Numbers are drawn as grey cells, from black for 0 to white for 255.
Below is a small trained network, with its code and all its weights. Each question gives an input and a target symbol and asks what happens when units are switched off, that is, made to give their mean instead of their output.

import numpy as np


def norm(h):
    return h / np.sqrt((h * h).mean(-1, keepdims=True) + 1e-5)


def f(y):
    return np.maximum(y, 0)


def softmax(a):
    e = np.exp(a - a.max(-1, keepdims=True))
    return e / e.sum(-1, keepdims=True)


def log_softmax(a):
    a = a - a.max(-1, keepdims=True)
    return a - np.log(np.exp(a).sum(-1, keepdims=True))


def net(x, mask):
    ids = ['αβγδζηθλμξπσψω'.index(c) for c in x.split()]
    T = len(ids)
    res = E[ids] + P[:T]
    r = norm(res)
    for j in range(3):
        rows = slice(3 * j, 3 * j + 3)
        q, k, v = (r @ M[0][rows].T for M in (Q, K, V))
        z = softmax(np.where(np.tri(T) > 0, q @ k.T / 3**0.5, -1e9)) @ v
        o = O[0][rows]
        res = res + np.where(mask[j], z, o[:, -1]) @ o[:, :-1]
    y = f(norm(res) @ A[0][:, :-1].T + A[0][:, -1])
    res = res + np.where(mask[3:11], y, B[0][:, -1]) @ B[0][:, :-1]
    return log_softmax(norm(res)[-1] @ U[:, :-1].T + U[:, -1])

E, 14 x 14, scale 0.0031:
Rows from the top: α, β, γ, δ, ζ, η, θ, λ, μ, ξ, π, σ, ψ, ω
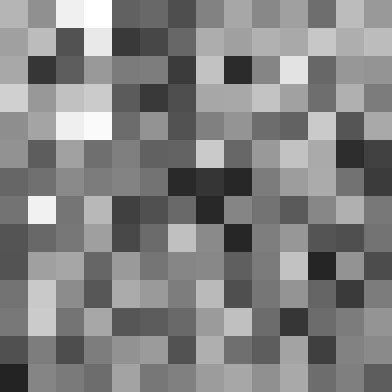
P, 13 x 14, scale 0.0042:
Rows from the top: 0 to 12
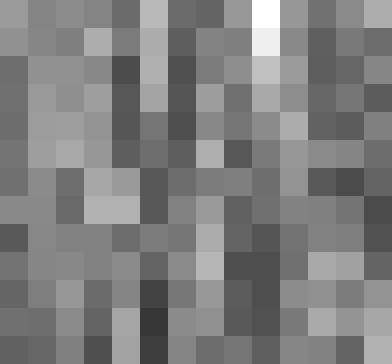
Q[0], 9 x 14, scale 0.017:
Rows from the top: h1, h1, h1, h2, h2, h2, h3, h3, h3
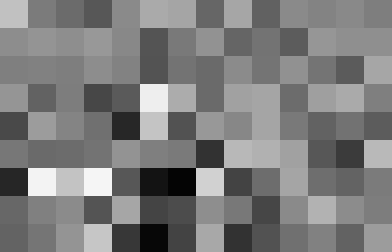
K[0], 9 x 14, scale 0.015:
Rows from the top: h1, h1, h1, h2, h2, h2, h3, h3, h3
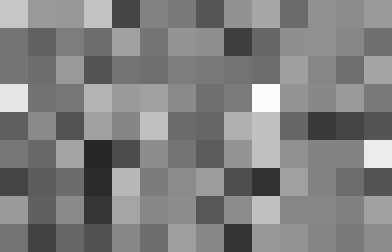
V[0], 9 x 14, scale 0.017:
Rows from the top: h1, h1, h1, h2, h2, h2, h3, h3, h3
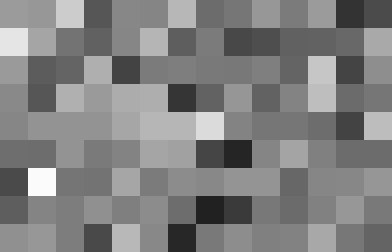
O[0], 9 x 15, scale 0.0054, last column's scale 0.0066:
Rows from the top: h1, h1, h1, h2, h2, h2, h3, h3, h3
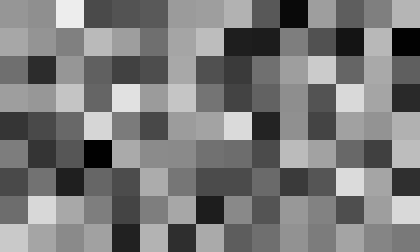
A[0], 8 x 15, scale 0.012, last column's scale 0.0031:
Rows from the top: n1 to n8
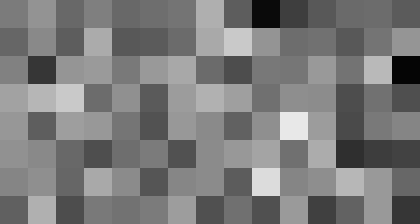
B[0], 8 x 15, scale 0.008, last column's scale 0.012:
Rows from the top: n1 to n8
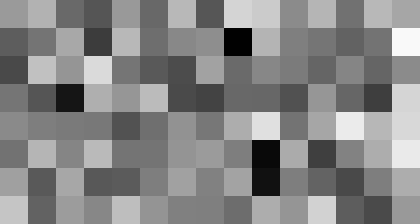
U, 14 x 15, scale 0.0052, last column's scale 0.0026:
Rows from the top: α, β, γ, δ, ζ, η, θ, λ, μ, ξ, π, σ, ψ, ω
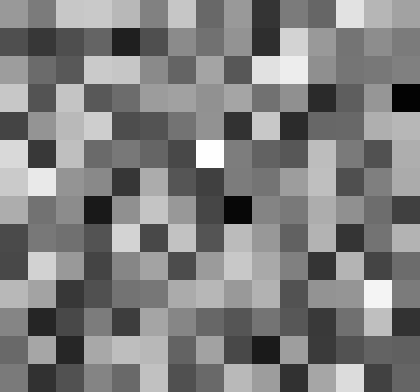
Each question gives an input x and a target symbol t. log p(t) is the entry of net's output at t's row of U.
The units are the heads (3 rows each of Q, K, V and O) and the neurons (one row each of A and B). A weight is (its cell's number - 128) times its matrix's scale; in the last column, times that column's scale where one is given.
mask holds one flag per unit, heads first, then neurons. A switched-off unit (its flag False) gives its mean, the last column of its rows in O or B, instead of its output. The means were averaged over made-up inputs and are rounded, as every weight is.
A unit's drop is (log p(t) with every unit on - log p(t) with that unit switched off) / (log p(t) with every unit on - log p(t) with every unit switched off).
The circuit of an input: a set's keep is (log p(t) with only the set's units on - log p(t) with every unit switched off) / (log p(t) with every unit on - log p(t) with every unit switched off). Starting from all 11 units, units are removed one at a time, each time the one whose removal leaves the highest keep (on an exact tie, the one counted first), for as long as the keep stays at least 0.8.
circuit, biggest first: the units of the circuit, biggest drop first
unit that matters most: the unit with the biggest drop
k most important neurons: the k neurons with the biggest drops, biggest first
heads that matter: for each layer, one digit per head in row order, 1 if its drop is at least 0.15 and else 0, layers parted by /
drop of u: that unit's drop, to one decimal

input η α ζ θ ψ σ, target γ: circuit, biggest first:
(h1)
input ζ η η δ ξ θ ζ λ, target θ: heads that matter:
001
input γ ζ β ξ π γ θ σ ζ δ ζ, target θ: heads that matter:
001
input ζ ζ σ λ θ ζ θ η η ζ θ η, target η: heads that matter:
101
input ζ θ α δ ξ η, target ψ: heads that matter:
100
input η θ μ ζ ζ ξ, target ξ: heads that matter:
101
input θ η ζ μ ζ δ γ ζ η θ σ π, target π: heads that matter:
101
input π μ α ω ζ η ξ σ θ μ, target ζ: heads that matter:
010
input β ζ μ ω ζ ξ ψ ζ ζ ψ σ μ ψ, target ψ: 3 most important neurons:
(n5, n7, n1)
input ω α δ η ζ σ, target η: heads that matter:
001
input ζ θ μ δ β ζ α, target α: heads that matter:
010
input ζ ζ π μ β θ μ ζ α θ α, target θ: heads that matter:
001
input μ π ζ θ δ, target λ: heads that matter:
010
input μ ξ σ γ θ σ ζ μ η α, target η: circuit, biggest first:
(h3)
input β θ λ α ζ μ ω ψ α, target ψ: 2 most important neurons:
(n5, n7)
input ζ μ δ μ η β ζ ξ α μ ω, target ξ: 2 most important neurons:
(n4, n5)
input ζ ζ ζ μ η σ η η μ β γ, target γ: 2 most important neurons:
(n5, n7)
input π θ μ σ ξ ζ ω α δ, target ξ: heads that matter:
100
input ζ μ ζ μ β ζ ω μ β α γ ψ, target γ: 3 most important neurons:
(n8, n6, n4)
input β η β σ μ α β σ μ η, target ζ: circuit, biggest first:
(h2)
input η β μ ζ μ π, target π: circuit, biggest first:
(n1, h1)
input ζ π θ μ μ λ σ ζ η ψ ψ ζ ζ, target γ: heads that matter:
100
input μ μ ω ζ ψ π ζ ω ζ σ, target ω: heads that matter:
101
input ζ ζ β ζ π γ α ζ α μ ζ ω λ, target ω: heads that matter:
101
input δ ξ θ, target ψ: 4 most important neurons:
(n6, n5, n4, n1)
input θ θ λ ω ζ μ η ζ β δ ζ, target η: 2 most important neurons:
(n6, n5)
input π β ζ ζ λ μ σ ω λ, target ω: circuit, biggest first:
(h3)
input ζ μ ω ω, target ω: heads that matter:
001
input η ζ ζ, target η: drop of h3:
0.5
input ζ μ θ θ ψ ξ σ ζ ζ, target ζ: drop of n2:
0.3
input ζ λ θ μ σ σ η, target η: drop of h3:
0.8
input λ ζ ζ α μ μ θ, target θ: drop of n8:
0.1
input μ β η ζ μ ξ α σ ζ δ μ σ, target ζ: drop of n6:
-0.1
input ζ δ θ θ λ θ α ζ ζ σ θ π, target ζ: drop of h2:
1.2
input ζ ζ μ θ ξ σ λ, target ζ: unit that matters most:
h2
